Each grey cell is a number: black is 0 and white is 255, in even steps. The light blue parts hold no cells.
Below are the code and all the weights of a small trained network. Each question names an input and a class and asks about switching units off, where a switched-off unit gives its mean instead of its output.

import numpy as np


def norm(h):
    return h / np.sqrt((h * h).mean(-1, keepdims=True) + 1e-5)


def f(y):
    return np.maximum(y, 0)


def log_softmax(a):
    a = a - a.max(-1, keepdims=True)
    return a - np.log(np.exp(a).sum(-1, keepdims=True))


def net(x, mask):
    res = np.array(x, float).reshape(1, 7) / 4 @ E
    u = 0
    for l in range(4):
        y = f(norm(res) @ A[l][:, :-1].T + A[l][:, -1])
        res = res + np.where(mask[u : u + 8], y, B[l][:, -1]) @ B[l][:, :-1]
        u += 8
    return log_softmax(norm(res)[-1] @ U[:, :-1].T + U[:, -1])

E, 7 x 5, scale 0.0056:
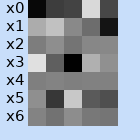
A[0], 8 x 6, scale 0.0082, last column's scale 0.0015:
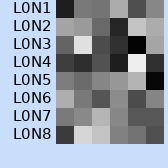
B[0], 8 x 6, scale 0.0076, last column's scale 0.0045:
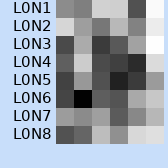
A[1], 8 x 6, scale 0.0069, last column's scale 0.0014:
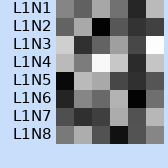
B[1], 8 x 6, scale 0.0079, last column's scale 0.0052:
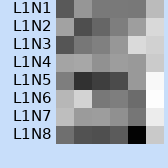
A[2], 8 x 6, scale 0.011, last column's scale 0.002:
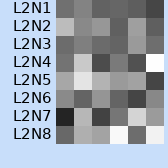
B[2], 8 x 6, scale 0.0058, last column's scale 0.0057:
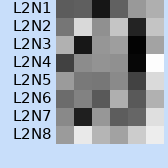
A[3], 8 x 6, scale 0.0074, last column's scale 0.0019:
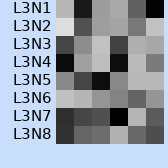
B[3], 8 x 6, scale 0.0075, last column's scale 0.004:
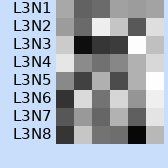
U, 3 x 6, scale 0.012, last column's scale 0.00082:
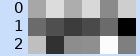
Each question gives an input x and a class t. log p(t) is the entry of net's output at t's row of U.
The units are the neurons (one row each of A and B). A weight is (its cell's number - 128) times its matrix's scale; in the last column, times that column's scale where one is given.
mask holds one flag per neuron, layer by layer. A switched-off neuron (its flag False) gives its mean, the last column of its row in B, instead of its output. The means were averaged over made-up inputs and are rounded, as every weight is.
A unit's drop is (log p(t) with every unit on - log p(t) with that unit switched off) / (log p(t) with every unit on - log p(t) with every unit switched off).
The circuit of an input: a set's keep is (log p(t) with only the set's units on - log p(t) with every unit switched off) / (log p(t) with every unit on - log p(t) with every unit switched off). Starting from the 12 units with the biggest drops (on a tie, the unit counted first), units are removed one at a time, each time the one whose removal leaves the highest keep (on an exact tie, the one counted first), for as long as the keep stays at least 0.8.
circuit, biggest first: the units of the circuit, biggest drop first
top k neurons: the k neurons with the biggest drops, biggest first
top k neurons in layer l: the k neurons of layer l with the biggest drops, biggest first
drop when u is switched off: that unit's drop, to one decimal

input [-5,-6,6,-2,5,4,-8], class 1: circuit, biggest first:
[L0N4 L1N8]
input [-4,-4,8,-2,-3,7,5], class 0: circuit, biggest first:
[L2N2]
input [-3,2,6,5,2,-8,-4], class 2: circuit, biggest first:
[L1N6 L3N5 L2N7]
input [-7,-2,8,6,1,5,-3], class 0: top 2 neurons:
[L2N2 L1N5]
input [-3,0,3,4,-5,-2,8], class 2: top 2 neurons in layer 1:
[L1N3 L1N6]
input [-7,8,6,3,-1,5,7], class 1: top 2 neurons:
[L1N8 L0N3]
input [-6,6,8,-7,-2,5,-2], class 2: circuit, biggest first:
[L0N8 L3N3]
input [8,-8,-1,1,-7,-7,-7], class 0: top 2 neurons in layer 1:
[L1N7 L1N6]
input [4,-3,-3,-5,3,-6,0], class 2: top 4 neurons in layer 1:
[L1N5 L1N8 L1N7 L1N1]
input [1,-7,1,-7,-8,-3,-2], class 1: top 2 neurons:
[L0N4 L0N5]
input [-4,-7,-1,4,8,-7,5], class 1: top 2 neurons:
[L0N4 L0N5]
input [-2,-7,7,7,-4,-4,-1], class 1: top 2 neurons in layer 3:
[L3N4 L3N3]
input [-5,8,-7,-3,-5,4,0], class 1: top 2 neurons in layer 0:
[L0N3 L0N1]
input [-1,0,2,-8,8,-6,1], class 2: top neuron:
[L0N8]
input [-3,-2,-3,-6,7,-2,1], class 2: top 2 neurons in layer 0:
[L0N8 L0N1]
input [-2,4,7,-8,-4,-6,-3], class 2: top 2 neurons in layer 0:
[L0N8 L0N4]
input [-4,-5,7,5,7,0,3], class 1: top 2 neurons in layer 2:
[L2N8 L2N4]
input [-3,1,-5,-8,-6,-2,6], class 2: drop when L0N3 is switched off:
0.0
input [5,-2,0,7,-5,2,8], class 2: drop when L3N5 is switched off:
0.1
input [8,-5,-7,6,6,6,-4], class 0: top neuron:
[L1N5]
